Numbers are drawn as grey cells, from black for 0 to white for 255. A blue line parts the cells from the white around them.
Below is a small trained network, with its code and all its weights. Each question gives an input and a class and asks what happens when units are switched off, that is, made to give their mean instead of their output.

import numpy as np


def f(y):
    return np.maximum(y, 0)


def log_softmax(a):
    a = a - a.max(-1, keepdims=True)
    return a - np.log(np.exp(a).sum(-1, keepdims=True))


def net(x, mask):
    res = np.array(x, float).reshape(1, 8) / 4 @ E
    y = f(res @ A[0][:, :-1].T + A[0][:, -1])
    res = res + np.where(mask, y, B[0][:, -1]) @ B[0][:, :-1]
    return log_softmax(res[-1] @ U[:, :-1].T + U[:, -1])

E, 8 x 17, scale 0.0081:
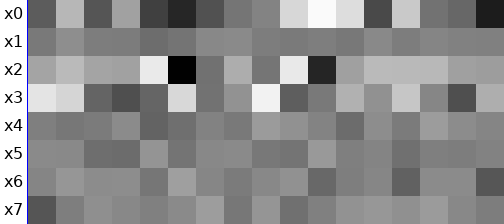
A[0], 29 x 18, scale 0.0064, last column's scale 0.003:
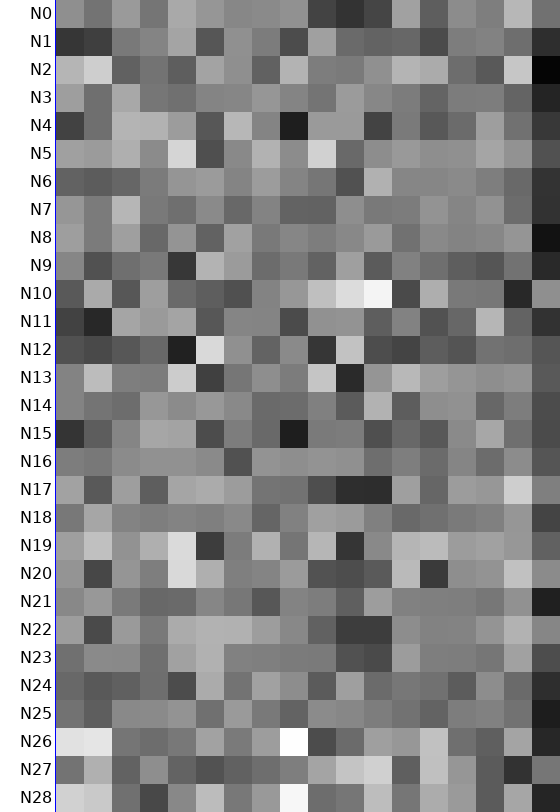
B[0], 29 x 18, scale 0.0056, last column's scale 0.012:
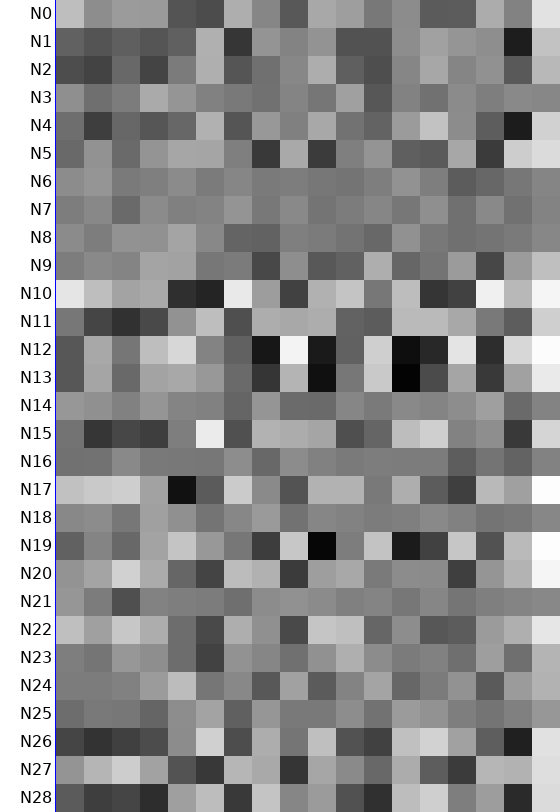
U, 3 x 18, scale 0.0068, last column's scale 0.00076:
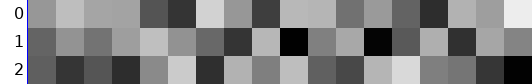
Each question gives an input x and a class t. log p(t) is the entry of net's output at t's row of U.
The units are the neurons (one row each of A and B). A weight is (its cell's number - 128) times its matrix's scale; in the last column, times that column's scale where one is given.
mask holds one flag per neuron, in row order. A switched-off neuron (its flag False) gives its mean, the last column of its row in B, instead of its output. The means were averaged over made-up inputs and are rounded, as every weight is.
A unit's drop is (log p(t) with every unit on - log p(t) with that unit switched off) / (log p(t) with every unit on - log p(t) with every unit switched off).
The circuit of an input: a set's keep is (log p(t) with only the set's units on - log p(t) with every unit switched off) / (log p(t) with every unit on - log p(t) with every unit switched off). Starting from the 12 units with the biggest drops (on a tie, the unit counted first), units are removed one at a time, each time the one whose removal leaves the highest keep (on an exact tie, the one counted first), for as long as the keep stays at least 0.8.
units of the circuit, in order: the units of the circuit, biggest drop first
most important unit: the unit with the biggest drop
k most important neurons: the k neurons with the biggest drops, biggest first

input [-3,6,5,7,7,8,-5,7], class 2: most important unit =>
N26
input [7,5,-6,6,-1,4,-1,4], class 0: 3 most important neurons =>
N10, N27, N19
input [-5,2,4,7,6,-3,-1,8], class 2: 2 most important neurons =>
N26, N28
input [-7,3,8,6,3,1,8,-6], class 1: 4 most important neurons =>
N19, N13, N5, N10
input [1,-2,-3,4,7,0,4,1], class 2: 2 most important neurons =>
N19, N13
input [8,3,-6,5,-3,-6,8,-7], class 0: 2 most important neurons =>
N10, N27
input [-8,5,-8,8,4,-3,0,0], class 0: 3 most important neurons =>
N17, N22, N20
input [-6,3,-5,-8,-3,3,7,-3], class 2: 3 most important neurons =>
N15, N11, N4
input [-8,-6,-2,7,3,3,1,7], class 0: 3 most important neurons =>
N17, N20, N22
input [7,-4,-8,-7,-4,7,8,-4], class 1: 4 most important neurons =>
N12, N17, N20, N22
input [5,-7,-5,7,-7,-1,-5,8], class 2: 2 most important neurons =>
N28, N26
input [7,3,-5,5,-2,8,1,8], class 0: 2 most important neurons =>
N10, N27
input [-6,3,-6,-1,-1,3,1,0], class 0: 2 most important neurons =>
N17, N19
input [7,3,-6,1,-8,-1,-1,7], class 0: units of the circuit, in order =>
N10
